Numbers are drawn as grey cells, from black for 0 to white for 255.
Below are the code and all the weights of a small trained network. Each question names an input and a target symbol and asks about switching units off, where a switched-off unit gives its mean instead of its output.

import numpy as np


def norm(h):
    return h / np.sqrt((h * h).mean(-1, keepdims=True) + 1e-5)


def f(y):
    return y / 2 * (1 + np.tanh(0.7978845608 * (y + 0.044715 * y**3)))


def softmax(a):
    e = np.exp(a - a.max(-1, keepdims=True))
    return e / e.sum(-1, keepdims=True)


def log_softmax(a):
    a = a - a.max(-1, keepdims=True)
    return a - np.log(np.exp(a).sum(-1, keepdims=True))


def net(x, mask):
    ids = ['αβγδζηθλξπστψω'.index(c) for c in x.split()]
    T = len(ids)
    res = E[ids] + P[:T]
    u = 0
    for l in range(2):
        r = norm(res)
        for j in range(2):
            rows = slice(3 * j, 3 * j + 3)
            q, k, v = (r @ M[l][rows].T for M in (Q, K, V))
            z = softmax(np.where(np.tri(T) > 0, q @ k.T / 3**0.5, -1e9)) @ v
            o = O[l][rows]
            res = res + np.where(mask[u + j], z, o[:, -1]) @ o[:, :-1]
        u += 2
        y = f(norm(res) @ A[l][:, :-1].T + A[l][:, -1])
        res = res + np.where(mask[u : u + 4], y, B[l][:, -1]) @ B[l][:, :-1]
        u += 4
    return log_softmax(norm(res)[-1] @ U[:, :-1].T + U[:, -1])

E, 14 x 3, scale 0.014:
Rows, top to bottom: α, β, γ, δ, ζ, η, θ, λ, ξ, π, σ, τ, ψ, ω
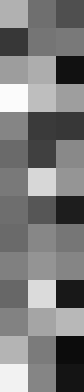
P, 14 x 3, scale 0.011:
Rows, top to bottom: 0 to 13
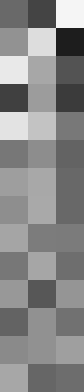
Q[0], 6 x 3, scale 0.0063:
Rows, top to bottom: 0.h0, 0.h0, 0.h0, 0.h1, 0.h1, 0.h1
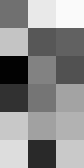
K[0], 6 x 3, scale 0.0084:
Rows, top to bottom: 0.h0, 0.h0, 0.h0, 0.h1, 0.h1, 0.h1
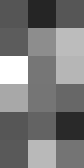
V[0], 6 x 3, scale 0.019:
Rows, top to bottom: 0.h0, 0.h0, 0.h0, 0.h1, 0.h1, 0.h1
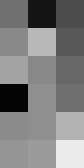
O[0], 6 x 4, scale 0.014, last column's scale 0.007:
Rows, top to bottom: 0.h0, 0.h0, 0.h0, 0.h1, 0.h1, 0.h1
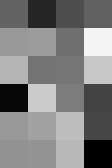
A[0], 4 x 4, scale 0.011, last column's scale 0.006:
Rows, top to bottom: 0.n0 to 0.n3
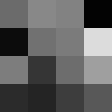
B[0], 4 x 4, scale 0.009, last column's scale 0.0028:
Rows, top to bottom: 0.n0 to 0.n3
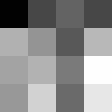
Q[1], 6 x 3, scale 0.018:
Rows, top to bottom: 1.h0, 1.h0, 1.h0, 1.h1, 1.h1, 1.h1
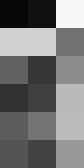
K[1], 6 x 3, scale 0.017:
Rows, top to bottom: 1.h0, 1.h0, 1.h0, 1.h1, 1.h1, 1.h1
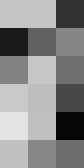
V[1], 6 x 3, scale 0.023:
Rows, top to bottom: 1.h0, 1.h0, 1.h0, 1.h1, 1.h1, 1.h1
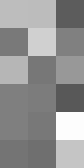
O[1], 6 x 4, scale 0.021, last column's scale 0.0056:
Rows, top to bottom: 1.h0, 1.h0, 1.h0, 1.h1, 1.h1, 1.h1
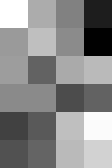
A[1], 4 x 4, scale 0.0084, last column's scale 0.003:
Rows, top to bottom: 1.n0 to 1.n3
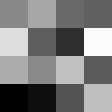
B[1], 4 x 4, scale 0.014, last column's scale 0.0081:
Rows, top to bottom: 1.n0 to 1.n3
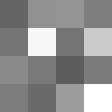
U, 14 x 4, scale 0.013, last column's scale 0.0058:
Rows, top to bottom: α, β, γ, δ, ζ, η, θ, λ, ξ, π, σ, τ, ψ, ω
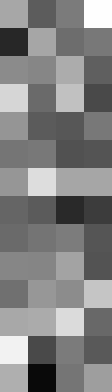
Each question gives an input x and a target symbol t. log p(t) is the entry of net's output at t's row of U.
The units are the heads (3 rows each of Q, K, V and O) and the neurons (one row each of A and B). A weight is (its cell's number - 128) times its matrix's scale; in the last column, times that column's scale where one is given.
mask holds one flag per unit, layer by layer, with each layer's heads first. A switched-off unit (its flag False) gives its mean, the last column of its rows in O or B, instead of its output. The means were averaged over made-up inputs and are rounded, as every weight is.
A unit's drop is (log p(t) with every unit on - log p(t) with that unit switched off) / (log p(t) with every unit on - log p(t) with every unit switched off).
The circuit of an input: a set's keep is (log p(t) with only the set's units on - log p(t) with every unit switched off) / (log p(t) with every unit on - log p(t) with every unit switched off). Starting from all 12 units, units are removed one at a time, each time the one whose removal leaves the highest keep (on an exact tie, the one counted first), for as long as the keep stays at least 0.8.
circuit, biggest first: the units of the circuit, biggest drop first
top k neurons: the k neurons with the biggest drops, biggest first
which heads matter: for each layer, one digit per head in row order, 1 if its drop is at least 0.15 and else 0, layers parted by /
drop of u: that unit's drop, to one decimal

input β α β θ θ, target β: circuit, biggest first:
1.h0, 0.h0
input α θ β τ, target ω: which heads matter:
11 / 10
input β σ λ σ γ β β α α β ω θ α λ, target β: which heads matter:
01 / 10
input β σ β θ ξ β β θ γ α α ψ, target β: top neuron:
0.n1
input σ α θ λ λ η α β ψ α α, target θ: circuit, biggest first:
1.h0, 0.h1
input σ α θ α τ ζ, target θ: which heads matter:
00 / 00
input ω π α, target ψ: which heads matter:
01 / 10
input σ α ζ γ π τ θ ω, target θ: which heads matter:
00 / 00
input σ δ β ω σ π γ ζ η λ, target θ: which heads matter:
00 / 10
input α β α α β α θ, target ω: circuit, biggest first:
0.h1, 0.h0
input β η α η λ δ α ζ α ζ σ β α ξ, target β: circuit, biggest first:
1.h0, 0.h1
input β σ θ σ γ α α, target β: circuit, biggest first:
0.h1, 0.h0
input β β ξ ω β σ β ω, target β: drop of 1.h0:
0.2
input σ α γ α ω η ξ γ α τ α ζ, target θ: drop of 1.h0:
0.2
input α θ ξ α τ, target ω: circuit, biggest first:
0.h0
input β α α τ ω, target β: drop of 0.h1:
0.3
